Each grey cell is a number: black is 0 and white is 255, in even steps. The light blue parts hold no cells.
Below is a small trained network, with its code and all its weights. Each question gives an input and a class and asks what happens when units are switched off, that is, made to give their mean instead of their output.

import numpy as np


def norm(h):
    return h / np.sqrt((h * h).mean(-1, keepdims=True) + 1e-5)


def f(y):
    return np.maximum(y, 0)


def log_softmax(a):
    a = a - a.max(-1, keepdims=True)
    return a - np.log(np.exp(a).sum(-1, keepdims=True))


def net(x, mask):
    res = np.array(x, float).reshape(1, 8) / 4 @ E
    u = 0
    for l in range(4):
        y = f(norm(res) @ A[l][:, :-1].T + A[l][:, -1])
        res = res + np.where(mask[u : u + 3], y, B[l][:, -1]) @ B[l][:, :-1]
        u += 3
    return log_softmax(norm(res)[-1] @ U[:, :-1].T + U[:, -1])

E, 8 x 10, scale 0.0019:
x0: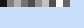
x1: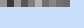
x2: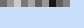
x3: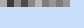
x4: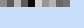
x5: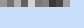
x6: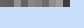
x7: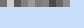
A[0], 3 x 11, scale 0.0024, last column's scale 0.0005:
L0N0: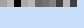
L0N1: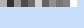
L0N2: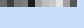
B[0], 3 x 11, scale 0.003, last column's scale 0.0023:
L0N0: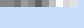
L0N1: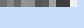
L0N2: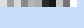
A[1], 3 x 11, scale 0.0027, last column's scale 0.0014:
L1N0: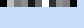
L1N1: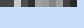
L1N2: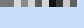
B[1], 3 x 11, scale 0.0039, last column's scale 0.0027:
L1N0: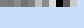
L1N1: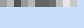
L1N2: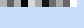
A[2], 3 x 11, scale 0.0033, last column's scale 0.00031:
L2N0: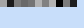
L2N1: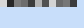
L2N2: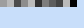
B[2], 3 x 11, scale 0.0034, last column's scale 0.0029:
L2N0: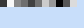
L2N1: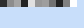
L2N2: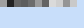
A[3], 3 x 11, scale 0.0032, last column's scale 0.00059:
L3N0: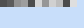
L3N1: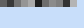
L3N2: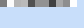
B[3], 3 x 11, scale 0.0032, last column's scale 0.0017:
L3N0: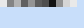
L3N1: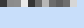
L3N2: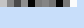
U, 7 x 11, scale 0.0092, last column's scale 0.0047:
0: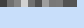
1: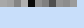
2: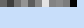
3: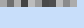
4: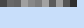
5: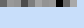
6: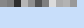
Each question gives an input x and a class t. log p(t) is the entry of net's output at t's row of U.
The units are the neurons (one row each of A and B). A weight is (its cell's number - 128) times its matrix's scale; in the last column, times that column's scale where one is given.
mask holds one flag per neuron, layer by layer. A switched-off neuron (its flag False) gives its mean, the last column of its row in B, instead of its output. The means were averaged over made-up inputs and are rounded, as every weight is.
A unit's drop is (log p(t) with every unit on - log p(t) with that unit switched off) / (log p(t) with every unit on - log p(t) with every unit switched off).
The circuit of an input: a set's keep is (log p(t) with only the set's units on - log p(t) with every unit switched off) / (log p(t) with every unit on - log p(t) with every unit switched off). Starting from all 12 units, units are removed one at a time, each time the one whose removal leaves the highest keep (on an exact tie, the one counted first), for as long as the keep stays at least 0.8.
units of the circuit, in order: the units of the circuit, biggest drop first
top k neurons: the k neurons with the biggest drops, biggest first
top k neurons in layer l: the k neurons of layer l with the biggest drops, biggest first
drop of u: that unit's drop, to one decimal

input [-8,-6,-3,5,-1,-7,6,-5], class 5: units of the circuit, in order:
L2N1
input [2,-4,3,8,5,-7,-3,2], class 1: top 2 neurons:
L0N2, L1N2
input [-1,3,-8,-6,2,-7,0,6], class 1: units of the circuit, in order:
L1N2, L3N0, L0N2
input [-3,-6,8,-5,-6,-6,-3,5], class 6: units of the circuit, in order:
L2N2, L0N0
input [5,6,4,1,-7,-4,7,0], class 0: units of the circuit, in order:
L3N1, L1N2
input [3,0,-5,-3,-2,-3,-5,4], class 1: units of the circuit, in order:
L3N2, L2N1
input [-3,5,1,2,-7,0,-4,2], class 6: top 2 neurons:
L0N0, L0N2
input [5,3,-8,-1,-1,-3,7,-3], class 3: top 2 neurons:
L3N0, L0N2
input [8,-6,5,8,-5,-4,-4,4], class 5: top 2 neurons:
L1N0, L2N2
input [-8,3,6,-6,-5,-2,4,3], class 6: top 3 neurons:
L0N0, L0N2, L2N2
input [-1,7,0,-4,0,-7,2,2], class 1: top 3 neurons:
L1N2, L1N0, L2N2
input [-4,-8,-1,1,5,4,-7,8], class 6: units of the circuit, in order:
L0N0, L2N2
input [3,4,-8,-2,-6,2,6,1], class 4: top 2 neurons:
L3N1, L1N2
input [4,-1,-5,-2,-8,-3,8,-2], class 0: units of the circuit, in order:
L3N1
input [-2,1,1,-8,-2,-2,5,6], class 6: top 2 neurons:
L2N2, L0N0
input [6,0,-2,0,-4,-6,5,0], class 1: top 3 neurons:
L1N2, L3N2, L2N1
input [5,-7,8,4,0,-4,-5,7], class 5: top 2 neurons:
L1N0, L0N2
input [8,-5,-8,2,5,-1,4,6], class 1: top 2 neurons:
L3N2, L1N2
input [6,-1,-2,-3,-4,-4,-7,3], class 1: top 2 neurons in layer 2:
L2N1, L2N0
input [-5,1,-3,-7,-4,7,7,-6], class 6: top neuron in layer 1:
L1N0
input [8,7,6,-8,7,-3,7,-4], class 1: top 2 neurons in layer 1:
L1N2, L1N1
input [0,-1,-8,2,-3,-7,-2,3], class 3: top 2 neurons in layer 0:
L0N2, L0N1
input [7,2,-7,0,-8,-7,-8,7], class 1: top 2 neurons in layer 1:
L1N1, L1N2
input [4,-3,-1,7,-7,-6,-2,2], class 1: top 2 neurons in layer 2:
L2N1, L2N2
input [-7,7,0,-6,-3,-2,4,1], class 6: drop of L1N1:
0.0
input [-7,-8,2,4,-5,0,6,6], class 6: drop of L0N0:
0.1
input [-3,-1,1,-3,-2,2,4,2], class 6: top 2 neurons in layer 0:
L0N0, L0N2
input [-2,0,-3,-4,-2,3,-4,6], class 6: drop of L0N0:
0.2
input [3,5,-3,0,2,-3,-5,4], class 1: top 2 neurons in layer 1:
L1N2, L1N0
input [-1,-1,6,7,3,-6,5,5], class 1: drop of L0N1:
-0.1
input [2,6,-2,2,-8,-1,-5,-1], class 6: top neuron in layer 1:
L1N2
